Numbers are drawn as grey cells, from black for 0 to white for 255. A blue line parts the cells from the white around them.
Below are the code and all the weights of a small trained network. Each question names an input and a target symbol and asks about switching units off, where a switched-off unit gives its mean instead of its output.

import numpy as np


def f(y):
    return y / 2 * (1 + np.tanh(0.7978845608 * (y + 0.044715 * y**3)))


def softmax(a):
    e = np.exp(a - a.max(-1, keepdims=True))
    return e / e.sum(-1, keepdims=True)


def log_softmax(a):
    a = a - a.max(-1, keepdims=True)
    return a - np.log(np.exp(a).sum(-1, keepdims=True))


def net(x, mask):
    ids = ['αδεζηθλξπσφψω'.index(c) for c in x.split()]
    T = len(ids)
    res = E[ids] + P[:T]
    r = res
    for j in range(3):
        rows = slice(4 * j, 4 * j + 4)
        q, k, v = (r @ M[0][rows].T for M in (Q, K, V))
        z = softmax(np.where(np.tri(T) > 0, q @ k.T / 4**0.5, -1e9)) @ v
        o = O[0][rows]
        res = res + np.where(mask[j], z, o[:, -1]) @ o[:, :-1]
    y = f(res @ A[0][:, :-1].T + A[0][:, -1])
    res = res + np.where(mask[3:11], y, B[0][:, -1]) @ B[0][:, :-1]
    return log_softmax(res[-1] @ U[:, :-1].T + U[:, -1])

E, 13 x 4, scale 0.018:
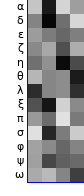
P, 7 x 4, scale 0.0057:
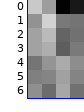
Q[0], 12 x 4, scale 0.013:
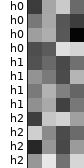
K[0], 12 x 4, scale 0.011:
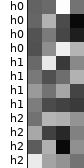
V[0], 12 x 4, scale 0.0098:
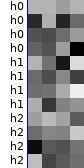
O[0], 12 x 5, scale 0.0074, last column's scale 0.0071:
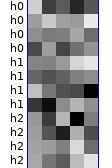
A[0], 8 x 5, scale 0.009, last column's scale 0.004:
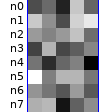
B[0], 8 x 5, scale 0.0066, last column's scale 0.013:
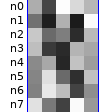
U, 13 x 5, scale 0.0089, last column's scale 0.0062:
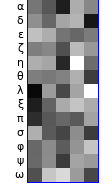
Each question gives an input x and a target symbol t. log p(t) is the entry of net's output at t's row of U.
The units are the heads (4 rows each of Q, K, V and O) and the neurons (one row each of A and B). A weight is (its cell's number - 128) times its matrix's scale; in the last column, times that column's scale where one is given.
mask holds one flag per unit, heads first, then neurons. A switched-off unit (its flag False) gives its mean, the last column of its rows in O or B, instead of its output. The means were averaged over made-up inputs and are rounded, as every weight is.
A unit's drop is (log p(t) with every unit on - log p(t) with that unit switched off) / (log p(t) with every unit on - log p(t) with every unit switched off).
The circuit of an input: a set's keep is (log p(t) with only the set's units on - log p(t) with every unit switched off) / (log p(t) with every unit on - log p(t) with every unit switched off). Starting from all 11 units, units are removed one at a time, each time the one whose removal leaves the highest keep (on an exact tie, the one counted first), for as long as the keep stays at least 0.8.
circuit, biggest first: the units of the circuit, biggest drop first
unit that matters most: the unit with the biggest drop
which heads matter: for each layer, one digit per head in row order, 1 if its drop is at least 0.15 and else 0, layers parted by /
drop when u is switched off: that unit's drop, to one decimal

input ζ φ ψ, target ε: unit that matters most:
h0
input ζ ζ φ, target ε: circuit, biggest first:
(h0, h1, n5)
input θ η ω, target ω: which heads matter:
001
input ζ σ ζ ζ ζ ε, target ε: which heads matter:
110
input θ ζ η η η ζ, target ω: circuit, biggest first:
(h0, h1, h2)
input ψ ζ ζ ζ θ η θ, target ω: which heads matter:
101
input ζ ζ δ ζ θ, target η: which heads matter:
111
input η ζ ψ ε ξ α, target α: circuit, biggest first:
(h0, h1, n4)
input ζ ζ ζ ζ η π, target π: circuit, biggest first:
(h0, h2)
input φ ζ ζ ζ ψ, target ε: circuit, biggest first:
(h1, h0, n5)
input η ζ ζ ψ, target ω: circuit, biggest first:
(h0, n3, h1)
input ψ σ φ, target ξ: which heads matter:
110
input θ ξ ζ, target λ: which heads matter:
001
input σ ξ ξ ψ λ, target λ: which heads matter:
100
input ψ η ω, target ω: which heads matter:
111
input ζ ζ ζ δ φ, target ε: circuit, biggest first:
(h0, n5, h1)
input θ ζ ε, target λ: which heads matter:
101
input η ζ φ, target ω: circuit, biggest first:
(h0, h1)
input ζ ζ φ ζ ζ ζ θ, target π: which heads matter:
101
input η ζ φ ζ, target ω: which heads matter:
110
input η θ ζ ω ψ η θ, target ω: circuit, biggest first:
(h0)
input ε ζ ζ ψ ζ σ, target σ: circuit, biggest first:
(h0, h1)
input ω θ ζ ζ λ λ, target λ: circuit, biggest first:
(h0, n1)
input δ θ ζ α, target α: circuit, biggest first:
(h0, n4, h1)
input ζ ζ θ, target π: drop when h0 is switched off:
0.3
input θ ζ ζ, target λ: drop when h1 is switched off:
0.2
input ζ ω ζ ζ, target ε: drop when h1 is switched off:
0.4
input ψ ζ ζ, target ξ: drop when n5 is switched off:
0.1
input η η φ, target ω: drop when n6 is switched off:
0.0
